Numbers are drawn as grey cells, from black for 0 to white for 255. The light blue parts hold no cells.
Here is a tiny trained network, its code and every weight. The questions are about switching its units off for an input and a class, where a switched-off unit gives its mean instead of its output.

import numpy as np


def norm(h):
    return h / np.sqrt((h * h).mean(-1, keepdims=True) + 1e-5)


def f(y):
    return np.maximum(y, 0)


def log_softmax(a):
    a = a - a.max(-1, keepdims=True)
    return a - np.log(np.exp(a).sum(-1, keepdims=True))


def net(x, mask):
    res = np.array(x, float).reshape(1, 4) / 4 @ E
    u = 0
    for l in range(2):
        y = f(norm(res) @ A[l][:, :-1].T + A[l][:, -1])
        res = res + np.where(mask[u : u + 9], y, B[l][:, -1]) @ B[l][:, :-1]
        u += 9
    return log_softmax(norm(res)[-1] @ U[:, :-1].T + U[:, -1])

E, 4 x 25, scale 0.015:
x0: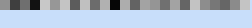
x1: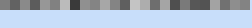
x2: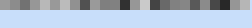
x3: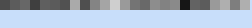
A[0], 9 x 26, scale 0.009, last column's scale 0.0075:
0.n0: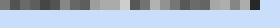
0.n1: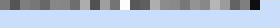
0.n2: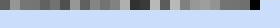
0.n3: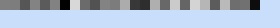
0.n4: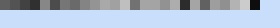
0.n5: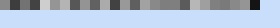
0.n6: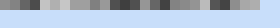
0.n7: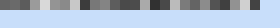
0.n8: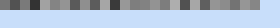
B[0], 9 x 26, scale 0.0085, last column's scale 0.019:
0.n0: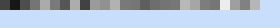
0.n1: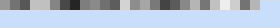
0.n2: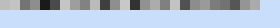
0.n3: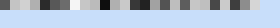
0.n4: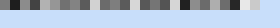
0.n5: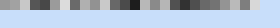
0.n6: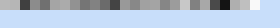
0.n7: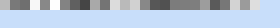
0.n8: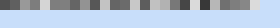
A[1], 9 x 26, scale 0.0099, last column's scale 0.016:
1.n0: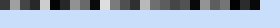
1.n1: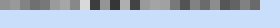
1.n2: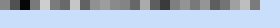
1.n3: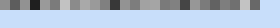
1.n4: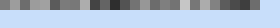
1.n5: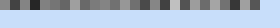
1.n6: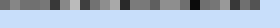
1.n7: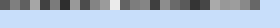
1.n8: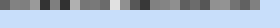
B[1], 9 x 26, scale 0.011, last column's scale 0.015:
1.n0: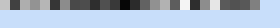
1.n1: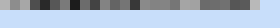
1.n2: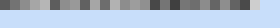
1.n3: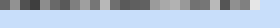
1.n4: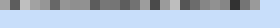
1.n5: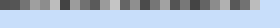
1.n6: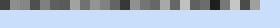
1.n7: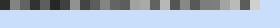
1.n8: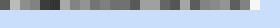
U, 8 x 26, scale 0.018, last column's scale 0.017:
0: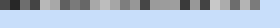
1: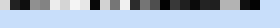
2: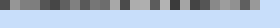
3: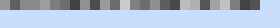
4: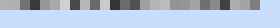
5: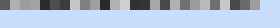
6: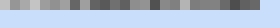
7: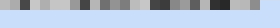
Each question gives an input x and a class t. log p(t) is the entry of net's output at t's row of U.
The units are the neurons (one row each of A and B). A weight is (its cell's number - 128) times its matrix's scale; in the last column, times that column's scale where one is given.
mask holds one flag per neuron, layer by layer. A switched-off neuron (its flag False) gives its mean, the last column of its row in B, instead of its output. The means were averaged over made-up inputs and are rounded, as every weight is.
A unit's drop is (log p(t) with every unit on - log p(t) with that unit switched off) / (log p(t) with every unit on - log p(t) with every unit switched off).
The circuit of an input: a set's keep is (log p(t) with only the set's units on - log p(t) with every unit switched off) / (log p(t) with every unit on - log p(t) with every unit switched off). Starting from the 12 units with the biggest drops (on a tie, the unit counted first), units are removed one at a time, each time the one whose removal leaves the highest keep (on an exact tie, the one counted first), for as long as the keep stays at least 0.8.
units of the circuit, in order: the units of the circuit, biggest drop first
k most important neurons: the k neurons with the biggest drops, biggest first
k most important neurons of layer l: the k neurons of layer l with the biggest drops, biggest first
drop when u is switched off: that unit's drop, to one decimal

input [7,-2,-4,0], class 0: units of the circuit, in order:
0.n4
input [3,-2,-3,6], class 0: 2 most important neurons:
0.n4, 0.n8
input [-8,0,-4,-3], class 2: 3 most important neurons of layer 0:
0.n6, 0.n3, 0.n1
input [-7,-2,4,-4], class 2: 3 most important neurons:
0.n6, 0.n3, 1.n7
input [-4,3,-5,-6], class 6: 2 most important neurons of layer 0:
0.n3, 0.n7
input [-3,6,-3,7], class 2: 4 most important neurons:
1.n7, 0.n8, 1.n6, 1.n8
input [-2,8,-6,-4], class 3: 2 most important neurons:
0.n6, 0.n3
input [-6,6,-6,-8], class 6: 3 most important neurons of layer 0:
0.n3, 0.n0, 0.n7
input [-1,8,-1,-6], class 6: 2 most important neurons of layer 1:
1.n4, 1.n3
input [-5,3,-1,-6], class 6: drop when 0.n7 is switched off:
0.4
